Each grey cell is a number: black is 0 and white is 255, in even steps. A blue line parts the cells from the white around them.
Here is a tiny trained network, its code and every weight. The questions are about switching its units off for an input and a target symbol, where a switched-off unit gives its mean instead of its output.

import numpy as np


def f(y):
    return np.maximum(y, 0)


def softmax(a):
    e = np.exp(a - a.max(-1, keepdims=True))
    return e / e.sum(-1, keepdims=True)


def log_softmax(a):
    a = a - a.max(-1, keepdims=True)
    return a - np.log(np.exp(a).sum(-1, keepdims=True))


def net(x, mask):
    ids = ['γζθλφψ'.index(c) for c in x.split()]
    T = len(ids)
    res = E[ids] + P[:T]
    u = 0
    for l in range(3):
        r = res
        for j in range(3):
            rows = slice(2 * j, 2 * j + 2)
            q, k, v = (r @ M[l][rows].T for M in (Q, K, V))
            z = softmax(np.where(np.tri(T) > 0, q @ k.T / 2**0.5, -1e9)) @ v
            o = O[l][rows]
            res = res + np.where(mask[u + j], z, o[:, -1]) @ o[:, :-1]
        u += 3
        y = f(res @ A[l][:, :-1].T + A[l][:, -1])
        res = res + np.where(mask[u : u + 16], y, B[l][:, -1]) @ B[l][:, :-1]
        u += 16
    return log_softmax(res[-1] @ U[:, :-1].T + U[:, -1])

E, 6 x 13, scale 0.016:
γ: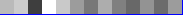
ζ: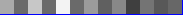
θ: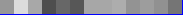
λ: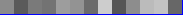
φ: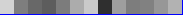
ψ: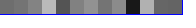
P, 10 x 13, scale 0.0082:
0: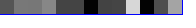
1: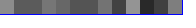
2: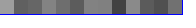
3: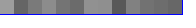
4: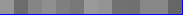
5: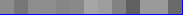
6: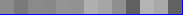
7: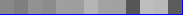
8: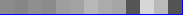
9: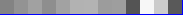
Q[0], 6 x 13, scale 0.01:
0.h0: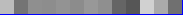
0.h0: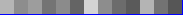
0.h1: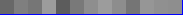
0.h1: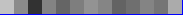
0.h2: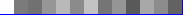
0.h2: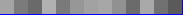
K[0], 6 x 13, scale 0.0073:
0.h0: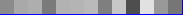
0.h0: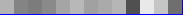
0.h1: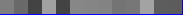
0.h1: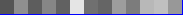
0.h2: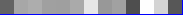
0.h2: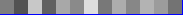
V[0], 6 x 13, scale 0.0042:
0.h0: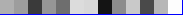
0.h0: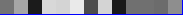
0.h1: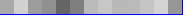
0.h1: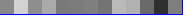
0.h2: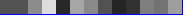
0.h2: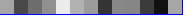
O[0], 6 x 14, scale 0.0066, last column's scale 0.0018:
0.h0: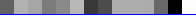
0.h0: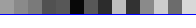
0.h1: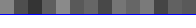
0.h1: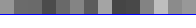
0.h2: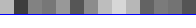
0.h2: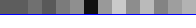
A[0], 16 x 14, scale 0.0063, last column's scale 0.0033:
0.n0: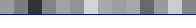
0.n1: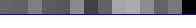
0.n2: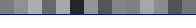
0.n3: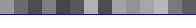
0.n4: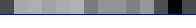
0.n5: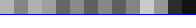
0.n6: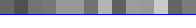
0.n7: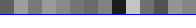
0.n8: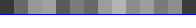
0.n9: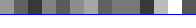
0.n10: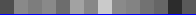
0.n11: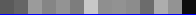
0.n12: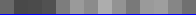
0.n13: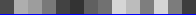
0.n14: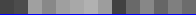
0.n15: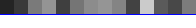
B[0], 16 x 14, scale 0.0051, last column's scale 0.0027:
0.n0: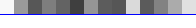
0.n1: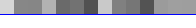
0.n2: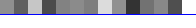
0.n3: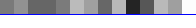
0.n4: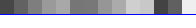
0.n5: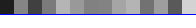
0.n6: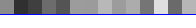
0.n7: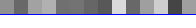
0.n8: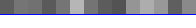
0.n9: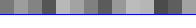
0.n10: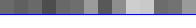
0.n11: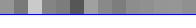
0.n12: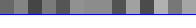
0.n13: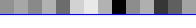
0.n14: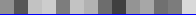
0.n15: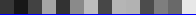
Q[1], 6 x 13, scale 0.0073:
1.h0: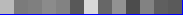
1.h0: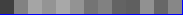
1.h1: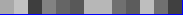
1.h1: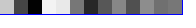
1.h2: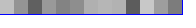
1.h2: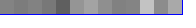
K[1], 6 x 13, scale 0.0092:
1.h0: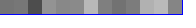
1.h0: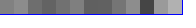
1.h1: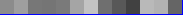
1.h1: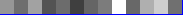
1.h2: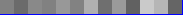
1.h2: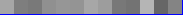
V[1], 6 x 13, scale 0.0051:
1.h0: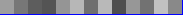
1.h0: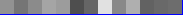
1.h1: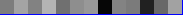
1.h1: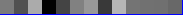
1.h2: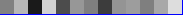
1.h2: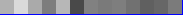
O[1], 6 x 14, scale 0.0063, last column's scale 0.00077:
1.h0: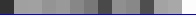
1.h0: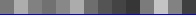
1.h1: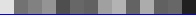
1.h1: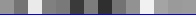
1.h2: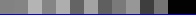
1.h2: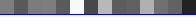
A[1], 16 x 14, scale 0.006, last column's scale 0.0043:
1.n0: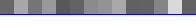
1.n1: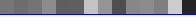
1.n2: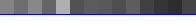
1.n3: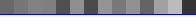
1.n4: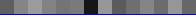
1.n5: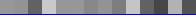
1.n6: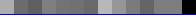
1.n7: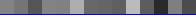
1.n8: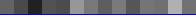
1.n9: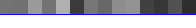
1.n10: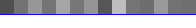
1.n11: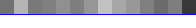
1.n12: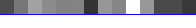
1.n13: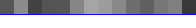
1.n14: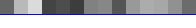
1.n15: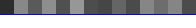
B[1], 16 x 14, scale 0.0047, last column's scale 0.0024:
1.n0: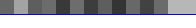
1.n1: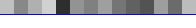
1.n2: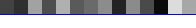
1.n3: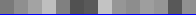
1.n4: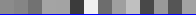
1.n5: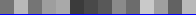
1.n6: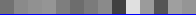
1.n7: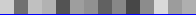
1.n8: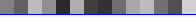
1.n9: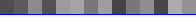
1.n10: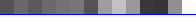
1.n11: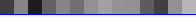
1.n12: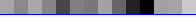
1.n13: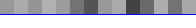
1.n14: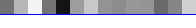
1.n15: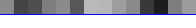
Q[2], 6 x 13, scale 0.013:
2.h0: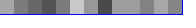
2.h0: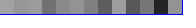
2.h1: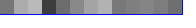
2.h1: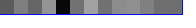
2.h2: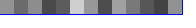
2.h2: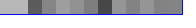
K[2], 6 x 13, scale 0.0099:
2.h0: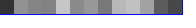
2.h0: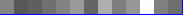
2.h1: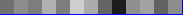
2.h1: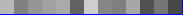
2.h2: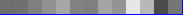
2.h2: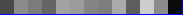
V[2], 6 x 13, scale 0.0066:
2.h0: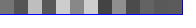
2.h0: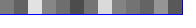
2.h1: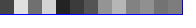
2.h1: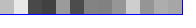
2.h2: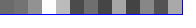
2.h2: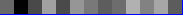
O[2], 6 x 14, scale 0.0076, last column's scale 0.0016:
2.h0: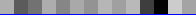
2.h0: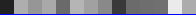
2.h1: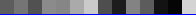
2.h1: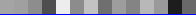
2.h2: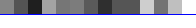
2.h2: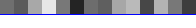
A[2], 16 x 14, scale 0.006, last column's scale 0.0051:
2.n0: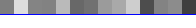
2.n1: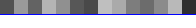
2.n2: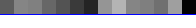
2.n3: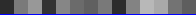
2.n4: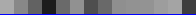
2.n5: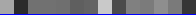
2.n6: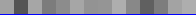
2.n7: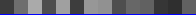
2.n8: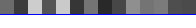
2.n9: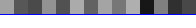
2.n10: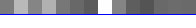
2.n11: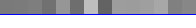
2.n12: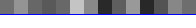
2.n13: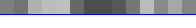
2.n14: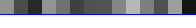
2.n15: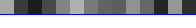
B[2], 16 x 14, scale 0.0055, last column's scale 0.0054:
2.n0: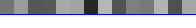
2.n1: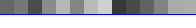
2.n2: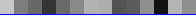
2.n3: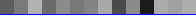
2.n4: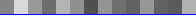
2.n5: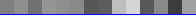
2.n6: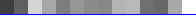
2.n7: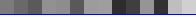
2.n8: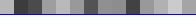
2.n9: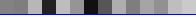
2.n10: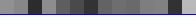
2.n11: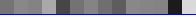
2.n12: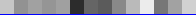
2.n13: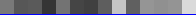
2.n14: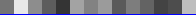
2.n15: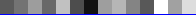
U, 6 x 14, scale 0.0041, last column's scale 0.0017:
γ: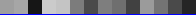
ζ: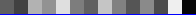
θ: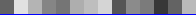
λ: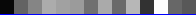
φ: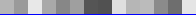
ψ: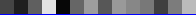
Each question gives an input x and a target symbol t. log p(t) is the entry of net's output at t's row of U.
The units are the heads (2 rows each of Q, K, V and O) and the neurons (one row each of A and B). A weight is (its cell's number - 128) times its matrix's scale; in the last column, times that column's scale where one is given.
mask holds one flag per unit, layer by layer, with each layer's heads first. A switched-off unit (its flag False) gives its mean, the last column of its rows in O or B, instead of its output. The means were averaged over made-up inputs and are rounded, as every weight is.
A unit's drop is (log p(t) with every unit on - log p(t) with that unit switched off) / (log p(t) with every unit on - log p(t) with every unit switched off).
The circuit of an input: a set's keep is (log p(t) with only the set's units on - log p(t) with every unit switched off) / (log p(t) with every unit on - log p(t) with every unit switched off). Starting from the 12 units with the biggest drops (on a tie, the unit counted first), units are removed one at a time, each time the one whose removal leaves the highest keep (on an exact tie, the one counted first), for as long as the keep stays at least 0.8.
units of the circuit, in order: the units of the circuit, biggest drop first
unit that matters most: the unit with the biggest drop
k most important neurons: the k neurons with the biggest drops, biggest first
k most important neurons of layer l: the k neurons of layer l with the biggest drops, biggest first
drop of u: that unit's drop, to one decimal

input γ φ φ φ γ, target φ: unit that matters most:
1.h1
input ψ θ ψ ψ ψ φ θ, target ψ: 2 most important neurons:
[0.n14; 0.n15]
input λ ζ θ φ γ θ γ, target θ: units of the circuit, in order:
[2.h2; 0.h2]
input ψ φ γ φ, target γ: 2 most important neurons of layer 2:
[2.n6; 2.n4]
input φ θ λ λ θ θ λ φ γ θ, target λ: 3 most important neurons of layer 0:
[0.n14; 0.n2; 0.n6]
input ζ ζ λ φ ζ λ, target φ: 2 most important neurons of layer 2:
[2.n9; 2.n5]
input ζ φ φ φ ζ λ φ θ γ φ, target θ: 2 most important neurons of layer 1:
[1.n12; 1.n14]
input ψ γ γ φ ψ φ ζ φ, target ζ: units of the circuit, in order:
[2.h0; 2.n15]
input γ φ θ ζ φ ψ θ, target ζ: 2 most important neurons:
[0.n14; 2.n1]
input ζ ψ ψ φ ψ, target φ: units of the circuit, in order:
[2.h1; 0.n0; 0.h2]
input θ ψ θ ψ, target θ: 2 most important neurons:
[0.n0; 1.n8]
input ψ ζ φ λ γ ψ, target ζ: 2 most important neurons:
[1.n0; 0.n0]
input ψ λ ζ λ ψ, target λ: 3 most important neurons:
[0.n6; 0.n0; 0.n12]
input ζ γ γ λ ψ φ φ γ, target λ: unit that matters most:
0.h0
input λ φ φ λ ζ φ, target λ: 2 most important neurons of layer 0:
[0.n6; 0.n5]
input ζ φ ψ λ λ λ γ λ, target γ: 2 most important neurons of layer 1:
[1.n0; 1.n13]
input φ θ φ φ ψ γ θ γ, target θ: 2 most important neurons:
[0.n2; 0.n3]
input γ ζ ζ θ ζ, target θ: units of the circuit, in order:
[0.h0; 2.h1]
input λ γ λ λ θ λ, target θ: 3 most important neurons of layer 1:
[1.n0; 1.n14; 1.n1]
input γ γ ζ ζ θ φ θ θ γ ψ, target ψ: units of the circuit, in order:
[0.n15]
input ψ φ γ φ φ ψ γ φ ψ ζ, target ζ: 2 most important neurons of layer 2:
[2.n8; 2.n7]
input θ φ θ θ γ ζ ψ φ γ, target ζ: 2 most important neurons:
[0.n2; 2.n1]
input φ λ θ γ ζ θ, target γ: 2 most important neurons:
[2.n10; 1.n13]
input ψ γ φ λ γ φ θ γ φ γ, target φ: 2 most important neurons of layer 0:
[0.n3; 0.n4]
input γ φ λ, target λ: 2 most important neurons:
[2.n3; 0.n6]
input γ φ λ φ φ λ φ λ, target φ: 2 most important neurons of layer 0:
[0.n6; 0.n3]
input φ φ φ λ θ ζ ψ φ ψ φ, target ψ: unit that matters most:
2.h2
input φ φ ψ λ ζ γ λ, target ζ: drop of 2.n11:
0.1
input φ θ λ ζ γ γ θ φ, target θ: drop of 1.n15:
0.0
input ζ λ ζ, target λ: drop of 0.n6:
0.3
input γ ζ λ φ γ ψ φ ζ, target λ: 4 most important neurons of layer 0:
[0.n6; 0.n12; 0.n2; 0.n0]
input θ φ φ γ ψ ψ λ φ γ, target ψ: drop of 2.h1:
0.5
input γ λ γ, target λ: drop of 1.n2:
0.1
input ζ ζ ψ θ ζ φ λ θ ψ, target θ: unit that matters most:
0.h0
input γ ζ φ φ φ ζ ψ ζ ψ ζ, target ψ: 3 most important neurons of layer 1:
[1.n8; 1.n0; 1.n1]
